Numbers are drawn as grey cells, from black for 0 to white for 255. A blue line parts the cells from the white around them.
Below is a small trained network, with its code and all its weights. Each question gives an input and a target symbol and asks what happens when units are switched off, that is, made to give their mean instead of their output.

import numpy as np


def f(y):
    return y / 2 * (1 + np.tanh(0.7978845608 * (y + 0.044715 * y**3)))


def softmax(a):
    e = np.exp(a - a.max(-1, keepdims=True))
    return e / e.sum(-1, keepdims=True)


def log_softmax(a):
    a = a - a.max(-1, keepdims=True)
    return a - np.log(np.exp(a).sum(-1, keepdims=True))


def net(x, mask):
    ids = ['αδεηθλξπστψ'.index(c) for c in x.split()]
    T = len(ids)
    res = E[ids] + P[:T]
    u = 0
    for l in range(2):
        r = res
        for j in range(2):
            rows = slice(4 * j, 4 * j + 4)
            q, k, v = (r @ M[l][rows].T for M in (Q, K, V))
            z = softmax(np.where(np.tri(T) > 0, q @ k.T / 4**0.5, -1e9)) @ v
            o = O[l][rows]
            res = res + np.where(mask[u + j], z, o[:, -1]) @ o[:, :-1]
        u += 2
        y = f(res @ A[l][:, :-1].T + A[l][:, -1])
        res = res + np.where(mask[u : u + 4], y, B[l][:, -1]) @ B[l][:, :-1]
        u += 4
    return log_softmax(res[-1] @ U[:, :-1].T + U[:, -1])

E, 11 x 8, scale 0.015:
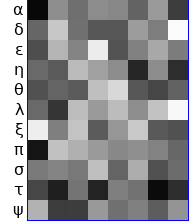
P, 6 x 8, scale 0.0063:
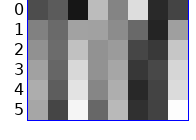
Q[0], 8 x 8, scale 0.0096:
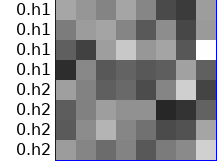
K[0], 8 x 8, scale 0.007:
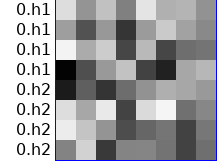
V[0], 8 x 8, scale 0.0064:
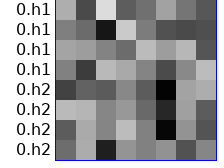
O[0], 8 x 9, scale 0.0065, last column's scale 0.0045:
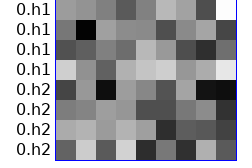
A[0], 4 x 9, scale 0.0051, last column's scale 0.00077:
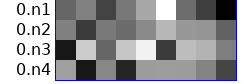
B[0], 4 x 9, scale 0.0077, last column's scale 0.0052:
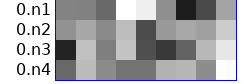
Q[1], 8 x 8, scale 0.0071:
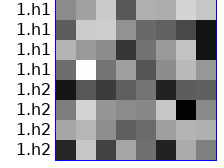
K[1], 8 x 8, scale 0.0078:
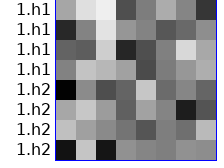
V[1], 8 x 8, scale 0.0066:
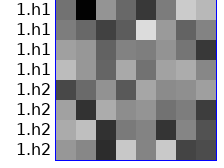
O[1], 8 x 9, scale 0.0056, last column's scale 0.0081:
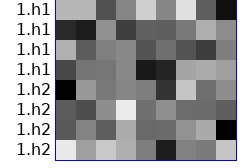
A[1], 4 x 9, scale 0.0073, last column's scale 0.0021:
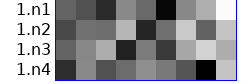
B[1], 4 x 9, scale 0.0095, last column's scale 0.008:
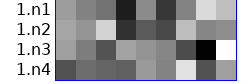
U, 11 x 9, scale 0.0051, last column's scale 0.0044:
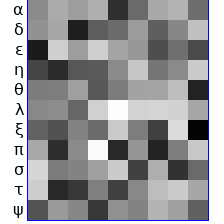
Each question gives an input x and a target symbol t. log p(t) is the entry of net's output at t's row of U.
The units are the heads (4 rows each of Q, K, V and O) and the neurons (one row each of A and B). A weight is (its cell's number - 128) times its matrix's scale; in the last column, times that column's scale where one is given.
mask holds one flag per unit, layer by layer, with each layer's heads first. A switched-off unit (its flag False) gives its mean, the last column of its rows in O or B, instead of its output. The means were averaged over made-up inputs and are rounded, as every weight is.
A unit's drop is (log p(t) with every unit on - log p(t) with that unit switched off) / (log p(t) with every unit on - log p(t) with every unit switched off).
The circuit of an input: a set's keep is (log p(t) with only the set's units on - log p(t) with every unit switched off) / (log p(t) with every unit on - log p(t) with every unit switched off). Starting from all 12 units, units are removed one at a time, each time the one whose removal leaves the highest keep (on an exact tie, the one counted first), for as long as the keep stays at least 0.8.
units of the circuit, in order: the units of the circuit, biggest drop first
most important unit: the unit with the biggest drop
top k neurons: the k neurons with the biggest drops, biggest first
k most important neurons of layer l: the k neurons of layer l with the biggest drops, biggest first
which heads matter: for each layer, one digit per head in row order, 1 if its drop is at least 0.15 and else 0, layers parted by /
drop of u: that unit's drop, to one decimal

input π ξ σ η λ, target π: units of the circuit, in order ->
[1.n3 1.h1 0.n1]
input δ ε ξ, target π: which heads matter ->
11 / 11
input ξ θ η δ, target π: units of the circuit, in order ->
[0.n1 1.n3 1.h1]
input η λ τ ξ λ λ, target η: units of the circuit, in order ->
[0.h2 1.h2 0.n1 1.n3]
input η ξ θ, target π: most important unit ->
0.h2
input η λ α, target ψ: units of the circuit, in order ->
[0.h2 1.h2 1.n2 1.n4]
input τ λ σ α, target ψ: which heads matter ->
11 / 01
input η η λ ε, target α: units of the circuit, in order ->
[0.h2 0.n3 1.n2 1.n3]
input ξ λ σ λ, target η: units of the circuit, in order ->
[0.h1 0.n1 1.h2]
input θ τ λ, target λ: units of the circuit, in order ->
[0.h1 1.h1]
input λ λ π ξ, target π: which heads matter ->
10 / 11
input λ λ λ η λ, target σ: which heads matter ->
01 / 00
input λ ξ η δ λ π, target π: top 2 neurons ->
[0.n1 1.n3]
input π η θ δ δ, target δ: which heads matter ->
10 / 01
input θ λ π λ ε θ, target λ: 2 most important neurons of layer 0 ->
[0.n3 0.n4]
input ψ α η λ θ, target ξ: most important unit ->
1.n1
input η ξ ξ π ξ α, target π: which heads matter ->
11 / 10
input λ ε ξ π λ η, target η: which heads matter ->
01 / 01
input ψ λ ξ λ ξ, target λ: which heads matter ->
11 / 10
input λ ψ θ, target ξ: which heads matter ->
01 / 00
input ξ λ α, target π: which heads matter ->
01 / 10
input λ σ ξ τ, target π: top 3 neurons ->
[0.n1 1.n3 1.n1]
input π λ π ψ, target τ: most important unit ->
0.h1
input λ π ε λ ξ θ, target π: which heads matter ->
11 / 11
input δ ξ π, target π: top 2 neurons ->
[0.n1 0.n4]
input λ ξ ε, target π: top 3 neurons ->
[0.n1 0.n4 1.n1]
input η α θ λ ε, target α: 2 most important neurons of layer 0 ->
[0.n3 0.n1]
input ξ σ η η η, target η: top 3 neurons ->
[0.n1 0.n3 0.n4]
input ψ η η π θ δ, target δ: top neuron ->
[1.n3]
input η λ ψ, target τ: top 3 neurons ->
[1.n1 1.n3 0.n3]
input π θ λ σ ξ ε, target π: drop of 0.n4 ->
0.2
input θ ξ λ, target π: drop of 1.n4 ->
0.1
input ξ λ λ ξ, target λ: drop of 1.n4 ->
0.0
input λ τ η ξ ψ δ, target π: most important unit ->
1.h1
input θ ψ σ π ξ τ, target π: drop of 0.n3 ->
-0.1
